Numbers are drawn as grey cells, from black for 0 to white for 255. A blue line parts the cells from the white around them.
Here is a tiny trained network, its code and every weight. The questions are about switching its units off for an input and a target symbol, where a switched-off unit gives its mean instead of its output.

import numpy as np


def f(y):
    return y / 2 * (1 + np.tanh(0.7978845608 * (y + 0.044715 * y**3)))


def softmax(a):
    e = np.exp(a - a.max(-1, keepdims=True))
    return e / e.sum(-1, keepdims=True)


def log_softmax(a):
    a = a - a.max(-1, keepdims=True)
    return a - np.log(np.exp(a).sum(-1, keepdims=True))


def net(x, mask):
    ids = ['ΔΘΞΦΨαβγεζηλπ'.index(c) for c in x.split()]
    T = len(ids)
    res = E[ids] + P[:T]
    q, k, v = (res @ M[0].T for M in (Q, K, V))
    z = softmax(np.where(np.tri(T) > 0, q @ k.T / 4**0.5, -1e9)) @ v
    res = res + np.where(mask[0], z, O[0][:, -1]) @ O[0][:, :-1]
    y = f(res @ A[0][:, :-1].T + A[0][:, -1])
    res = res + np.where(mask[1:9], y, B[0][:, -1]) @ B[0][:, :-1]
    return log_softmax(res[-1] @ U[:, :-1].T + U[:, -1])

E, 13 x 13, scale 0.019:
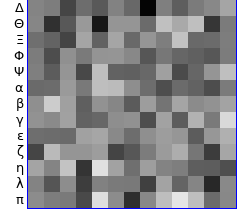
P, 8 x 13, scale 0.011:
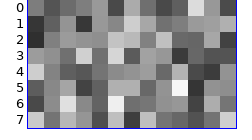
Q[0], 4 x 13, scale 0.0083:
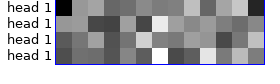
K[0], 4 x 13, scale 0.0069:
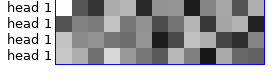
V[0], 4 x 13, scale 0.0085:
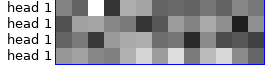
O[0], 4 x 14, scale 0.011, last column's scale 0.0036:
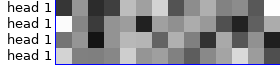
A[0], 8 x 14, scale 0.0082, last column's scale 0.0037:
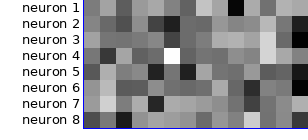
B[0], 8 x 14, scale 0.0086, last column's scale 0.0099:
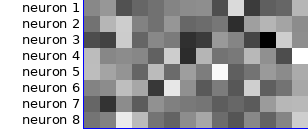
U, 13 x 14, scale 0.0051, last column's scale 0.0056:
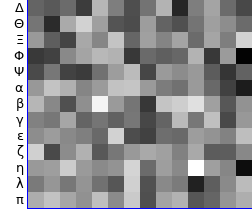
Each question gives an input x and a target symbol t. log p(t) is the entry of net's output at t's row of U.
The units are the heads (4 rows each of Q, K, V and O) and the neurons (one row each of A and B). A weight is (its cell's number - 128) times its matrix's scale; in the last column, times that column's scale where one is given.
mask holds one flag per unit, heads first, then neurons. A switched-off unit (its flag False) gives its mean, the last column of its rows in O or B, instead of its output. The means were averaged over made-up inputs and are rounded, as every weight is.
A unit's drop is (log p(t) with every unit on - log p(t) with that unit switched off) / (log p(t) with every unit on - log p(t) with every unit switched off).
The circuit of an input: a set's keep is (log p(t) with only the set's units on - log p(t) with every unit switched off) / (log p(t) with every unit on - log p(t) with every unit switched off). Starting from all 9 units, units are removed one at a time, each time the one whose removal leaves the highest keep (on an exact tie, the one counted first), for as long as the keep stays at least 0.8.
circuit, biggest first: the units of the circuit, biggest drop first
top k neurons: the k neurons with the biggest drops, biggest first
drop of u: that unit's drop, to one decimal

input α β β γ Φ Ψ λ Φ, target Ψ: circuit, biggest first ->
[head 1]
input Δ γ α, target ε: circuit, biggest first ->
[head 1; neuron 4]
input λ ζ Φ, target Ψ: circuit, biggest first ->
[head 1; neuron 8]
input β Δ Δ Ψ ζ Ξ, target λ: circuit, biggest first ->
[head 1; neuron 4]
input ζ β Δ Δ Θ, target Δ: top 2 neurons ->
[neuron 5; neuron 7]
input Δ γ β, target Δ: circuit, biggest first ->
[head 1; neuron 5; neuron 7]
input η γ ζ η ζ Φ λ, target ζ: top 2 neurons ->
[neuron 6; neuron 1]
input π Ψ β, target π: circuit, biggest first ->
[head 1; neuron 3]
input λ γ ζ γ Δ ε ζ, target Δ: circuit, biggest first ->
[head 1; neuron 5]
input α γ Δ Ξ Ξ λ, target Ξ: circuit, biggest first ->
[head 1; neuron 1]
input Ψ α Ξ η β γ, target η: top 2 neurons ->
[neuron 8; neuron 1]
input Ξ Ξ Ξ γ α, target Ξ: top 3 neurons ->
[neuron 1; neuron 8; neuron 6]
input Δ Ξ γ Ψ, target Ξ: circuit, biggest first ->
[head 1; neuron 1; neuron 8]
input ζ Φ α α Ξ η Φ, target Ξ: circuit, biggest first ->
[head 1; neuron 1]
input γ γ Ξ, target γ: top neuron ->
[neuron 6]
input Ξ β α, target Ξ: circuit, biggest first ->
[head 1; neuron 1; neuron 6]
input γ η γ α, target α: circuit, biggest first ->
[head 1; neuron 8]
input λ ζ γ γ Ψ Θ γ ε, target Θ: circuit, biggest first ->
[head 1; neuron 7]
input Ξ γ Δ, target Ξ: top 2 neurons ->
[neuron 1; neuron 6]
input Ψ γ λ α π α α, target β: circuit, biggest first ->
[head 1]
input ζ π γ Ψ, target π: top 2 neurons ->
[neuron 3; neuron 4]
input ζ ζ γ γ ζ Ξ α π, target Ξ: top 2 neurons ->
[neuron 1; neuron 5]
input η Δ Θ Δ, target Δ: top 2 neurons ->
[neuron 5; neuron 7]
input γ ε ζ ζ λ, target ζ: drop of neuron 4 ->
-0.2
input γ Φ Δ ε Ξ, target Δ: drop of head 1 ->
0.9
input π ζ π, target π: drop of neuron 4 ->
0.4
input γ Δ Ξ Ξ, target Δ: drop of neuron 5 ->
0.7
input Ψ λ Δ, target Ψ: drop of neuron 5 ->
0.0
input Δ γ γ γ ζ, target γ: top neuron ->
[neuron 5]
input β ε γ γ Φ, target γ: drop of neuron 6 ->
0.1
